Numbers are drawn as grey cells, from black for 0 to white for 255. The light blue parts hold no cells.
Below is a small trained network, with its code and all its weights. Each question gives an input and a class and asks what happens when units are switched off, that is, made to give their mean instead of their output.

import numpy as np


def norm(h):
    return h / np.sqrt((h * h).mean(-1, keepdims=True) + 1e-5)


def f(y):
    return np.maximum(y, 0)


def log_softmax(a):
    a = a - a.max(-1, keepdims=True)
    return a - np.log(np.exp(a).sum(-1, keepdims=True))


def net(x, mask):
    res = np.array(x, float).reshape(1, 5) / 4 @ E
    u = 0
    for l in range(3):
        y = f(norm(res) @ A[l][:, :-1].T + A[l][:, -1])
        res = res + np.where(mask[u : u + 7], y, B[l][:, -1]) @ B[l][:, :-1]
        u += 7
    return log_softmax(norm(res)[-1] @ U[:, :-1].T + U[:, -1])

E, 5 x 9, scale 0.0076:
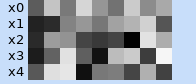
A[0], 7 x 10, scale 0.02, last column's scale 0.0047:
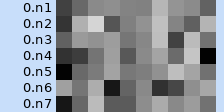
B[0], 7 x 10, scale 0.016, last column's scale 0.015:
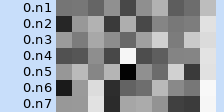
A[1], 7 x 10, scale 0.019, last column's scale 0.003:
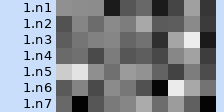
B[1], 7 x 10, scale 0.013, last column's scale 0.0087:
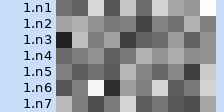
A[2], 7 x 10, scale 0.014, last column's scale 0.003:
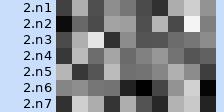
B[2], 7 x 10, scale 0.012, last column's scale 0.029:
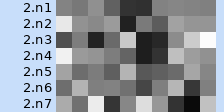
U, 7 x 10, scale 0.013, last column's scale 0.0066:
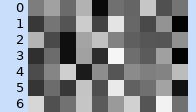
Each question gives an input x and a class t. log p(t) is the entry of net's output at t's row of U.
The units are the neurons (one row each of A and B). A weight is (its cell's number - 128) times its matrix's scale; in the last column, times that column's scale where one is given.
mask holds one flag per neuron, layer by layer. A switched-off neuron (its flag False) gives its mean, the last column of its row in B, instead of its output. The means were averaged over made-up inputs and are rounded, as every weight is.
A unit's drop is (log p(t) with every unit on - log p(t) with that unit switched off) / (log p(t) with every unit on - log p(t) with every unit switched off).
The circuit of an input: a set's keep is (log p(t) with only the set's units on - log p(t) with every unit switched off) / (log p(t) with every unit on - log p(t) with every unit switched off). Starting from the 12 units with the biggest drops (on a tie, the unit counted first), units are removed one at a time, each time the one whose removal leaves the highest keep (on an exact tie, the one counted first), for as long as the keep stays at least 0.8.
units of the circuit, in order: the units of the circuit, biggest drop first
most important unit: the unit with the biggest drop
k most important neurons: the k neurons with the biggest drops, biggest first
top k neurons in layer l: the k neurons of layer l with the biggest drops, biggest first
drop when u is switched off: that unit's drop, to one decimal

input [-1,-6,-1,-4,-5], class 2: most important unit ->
0.n6
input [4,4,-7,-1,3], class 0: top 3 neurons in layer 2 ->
(2.n2, 2.n7, 2.n4)
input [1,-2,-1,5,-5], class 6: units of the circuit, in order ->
(0.n3, 0.n6)
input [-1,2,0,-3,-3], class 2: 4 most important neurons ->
(0.n5, 0.n6, 0.n2, 1.n7)
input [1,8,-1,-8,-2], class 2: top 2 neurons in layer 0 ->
(0.n6, 0.n2)
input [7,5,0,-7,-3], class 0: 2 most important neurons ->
(0.n4, 0.n2)
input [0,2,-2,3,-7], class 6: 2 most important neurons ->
(0.n3, 0.n6)
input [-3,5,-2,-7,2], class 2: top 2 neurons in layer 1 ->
(1.n7, 1.n1)
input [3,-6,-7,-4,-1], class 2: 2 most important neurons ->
(0.n6, 1.n5)
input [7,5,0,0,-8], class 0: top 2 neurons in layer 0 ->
(0.n5, 0.n1)
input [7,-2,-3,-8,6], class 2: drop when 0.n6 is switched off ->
0.4
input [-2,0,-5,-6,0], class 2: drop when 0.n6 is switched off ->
0.2
